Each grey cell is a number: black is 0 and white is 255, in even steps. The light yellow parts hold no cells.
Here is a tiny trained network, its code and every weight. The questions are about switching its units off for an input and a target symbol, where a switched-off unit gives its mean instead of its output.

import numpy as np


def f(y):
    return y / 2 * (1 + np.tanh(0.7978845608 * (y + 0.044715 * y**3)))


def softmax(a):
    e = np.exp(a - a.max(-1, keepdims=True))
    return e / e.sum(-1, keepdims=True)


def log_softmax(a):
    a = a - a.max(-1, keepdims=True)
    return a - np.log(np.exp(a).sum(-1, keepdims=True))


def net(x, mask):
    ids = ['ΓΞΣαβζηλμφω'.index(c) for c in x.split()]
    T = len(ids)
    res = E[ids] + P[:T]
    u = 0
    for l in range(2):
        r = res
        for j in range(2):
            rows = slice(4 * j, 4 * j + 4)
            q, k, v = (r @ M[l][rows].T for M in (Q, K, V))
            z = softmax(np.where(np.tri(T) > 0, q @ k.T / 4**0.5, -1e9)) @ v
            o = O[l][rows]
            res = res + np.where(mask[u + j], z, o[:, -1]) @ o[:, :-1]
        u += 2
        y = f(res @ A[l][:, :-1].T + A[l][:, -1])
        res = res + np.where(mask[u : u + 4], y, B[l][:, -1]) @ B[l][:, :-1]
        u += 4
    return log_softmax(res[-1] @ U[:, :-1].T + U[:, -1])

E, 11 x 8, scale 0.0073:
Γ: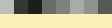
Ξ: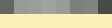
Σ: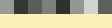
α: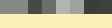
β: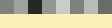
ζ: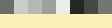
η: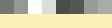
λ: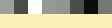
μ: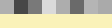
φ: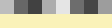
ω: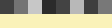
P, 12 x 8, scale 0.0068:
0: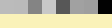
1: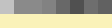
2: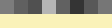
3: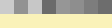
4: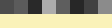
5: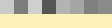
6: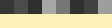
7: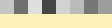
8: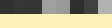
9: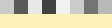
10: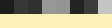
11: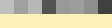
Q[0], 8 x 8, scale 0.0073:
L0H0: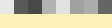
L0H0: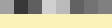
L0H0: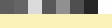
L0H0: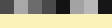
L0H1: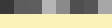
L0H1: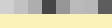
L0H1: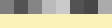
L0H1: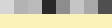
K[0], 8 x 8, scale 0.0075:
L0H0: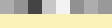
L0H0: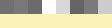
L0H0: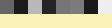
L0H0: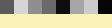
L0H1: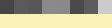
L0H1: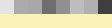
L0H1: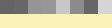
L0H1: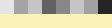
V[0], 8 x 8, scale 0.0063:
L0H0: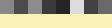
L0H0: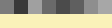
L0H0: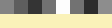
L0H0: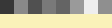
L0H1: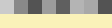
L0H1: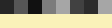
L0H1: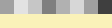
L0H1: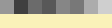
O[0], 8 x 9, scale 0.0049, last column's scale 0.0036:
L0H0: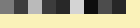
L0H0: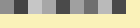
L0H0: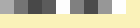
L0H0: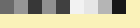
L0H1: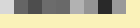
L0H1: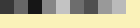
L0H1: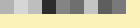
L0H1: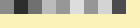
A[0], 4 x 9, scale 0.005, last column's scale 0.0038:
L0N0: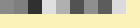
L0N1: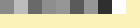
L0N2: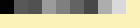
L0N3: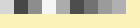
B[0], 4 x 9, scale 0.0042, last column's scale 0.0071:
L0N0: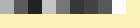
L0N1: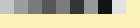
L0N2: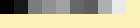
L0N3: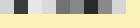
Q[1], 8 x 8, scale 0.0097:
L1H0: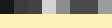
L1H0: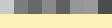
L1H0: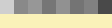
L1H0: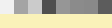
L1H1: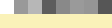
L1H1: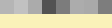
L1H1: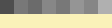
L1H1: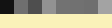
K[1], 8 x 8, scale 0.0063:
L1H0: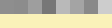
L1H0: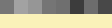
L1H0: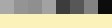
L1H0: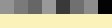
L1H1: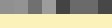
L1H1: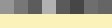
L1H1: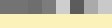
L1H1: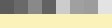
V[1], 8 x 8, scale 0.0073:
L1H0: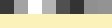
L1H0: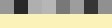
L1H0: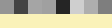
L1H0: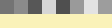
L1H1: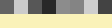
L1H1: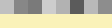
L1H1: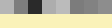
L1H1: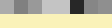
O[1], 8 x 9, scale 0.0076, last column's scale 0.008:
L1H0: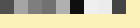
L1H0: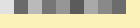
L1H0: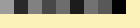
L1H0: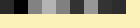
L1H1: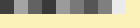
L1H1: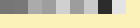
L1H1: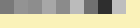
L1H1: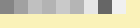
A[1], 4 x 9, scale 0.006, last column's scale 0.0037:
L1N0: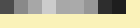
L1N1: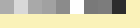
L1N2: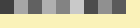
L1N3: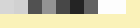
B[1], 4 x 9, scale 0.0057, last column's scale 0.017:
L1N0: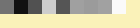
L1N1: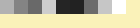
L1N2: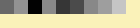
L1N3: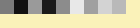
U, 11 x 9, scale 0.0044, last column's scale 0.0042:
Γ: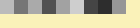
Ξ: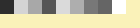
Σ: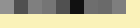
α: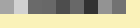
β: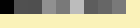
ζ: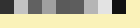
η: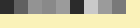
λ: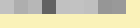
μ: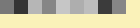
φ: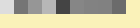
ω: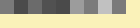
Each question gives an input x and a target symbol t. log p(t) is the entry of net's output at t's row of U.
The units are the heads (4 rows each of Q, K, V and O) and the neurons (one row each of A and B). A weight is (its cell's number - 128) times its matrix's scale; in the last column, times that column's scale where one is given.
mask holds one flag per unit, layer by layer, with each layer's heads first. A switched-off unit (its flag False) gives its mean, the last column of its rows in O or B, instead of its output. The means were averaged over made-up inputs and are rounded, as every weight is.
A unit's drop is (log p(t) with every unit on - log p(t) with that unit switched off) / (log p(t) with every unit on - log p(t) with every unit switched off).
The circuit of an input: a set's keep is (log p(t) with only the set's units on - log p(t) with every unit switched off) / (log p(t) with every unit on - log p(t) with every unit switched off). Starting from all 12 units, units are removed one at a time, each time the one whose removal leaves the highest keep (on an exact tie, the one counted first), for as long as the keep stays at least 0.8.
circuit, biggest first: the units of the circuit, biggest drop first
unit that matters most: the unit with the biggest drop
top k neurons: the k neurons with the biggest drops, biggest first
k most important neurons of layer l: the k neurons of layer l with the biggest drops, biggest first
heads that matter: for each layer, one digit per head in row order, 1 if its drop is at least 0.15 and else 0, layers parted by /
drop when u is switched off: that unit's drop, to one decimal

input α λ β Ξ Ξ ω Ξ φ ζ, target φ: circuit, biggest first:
(L1H0, L1H1)
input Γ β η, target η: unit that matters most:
L1H0
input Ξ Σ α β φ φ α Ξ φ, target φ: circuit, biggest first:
(L1H0, L1H1, L0H1, L1N1)
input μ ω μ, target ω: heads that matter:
10 / 01
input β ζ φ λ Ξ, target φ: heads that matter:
10 / 11
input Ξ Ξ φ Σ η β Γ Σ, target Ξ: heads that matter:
11 / 11
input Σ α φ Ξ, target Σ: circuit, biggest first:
(L1H0, L0H0, L0H1)
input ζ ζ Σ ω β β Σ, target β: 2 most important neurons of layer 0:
(L0N2, L0N3)
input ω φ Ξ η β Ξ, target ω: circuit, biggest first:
(L1H1, L0H0, L0H1, L1N3)
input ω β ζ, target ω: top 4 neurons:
(L0N0, L1N3, L0N1, L0N3)
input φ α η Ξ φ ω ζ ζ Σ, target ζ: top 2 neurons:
(L0N0, L1N2)
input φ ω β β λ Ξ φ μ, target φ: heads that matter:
00 / 11
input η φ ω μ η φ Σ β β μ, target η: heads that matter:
11 / 10
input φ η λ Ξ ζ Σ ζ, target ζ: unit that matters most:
L0H1
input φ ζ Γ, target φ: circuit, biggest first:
(L1H1, L1N1, L1H0)
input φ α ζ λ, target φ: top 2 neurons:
(L1N1, L1N0)
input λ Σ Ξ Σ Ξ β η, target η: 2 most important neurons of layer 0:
(L0N2, L0N1)
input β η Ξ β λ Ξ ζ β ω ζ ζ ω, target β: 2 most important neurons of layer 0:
(L0N1, L0N3)
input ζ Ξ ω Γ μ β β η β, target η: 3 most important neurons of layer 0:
(L0N0, L0N1, L0N3)
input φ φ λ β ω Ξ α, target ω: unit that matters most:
L1H1
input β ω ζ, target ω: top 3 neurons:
(L1N3, L0N0, L0N1)
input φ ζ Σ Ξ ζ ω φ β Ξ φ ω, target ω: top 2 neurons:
(L0N2, L0N0)
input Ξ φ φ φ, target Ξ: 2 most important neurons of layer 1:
(L1N1, L1N0)
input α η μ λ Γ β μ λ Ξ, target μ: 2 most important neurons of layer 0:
(L0N2, L0N1)
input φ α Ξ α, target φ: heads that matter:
00 / 11
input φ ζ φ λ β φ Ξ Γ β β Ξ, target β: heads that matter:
01 / 00
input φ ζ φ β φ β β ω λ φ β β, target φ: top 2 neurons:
(L1N1, L1N0)
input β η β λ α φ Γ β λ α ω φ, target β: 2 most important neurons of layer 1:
(L1N0, L1N2)
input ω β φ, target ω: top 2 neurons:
(L0N0, L0N3)
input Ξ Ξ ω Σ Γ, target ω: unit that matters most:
L1H1
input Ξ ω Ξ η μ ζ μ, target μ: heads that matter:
01 / 11
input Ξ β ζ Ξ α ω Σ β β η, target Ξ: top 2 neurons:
(L1N1, L1N0)
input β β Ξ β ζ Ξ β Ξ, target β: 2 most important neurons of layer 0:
(L0N3, L0N1)
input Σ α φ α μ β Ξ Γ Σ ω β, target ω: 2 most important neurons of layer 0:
(L0N0, L0N1)
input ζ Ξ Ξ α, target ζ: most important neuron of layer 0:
(L0N1)
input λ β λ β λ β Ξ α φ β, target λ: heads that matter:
11 / 10
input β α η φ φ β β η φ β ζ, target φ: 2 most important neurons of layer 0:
(L0N2, L0N1)
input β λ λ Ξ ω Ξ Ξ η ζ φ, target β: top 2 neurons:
(L0N1, L0N2)
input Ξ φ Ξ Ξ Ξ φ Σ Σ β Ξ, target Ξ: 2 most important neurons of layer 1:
(L1N1, L1N0)
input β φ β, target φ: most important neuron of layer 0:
(L0N0)
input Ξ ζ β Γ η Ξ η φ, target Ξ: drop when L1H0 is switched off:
0.3
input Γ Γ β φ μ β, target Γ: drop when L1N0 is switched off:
0.1
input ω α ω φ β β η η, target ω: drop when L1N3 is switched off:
0.5
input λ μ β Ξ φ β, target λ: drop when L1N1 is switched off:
0.0
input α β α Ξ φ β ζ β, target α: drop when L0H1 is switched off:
0.5
